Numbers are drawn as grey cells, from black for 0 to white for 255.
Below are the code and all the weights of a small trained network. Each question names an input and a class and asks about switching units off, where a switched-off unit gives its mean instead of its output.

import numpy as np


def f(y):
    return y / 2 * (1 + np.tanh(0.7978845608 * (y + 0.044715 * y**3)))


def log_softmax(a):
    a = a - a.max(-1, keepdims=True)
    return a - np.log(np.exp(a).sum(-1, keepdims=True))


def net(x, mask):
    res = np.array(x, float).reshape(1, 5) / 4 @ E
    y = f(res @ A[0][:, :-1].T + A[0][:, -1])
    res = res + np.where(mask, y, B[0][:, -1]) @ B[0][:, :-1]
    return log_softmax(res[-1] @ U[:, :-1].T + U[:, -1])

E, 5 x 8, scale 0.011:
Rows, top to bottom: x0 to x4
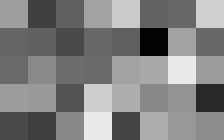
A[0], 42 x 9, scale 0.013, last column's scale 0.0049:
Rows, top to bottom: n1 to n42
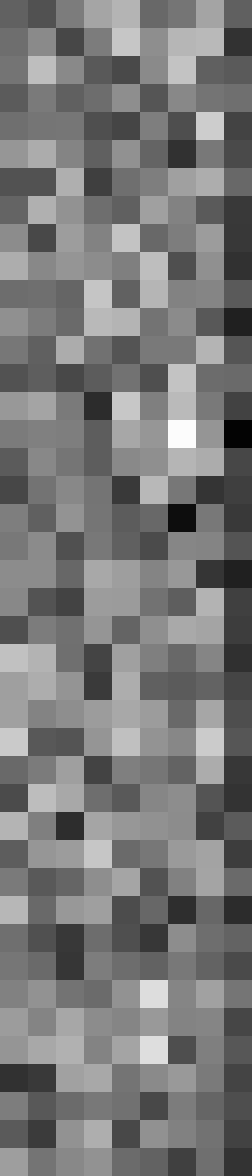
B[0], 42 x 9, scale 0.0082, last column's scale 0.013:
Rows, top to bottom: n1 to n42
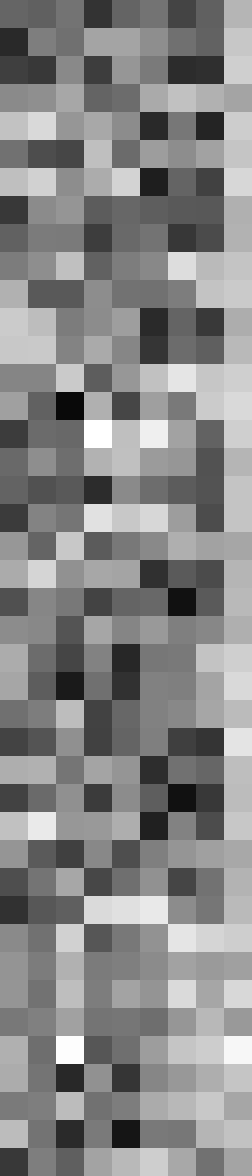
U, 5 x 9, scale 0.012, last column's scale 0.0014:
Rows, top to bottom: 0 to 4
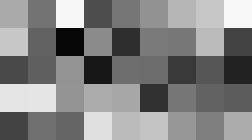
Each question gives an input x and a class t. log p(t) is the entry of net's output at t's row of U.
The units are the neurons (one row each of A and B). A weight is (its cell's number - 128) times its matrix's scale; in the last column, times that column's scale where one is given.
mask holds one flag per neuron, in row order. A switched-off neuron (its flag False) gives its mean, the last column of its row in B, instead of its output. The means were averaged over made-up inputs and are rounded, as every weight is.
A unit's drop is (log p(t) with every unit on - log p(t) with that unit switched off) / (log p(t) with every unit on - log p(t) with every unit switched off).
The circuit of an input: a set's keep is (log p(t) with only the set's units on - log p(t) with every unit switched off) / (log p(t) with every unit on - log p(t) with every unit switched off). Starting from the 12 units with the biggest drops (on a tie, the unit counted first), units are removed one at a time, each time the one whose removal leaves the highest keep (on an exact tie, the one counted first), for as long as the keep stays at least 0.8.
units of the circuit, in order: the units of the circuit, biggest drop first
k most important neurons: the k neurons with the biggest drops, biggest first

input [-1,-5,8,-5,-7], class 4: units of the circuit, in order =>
[n16]
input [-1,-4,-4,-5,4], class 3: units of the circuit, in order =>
[n5; n13]
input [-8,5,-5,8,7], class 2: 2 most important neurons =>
[n18; n29]
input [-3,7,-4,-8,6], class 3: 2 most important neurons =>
[n5; n7]
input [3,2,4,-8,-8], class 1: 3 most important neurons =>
[n15; n25; n24]
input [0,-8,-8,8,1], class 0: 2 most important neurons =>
[n38; n10]
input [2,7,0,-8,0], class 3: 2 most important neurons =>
[n7; n5]
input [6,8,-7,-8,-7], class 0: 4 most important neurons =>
[n34; n40; n20; n4]
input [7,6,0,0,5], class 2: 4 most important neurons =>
[n22; n1; n38; n32]
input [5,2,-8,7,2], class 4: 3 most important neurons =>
[n33; n42; n19]
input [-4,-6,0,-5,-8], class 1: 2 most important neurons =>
[n25; n15]
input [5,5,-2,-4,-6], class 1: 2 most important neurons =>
[n25; n38]
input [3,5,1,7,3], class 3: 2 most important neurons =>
[n30; n12]
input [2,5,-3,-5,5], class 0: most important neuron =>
[n34]
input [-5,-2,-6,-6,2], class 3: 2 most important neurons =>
[n5; n13]
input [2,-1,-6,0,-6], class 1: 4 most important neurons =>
[n25; n24; n16; n2]
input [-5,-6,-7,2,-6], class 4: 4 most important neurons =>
[n33; n19; n6; n42]
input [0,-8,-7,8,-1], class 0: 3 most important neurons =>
[n38; n10; n7]
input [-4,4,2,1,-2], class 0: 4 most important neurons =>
[n14; n27; n34; n22]
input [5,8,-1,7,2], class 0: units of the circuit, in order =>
[n34]
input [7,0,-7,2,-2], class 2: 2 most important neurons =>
[n22; n27]
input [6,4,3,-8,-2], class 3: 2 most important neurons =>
[n7; n5]
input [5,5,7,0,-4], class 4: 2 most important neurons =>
[n16; n2]
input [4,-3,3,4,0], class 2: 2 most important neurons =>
[n27; n7]
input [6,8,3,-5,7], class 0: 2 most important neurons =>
[n34; n14]
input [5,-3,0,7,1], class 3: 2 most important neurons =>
[n30; n12]
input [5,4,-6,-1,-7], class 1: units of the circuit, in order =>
[n25]
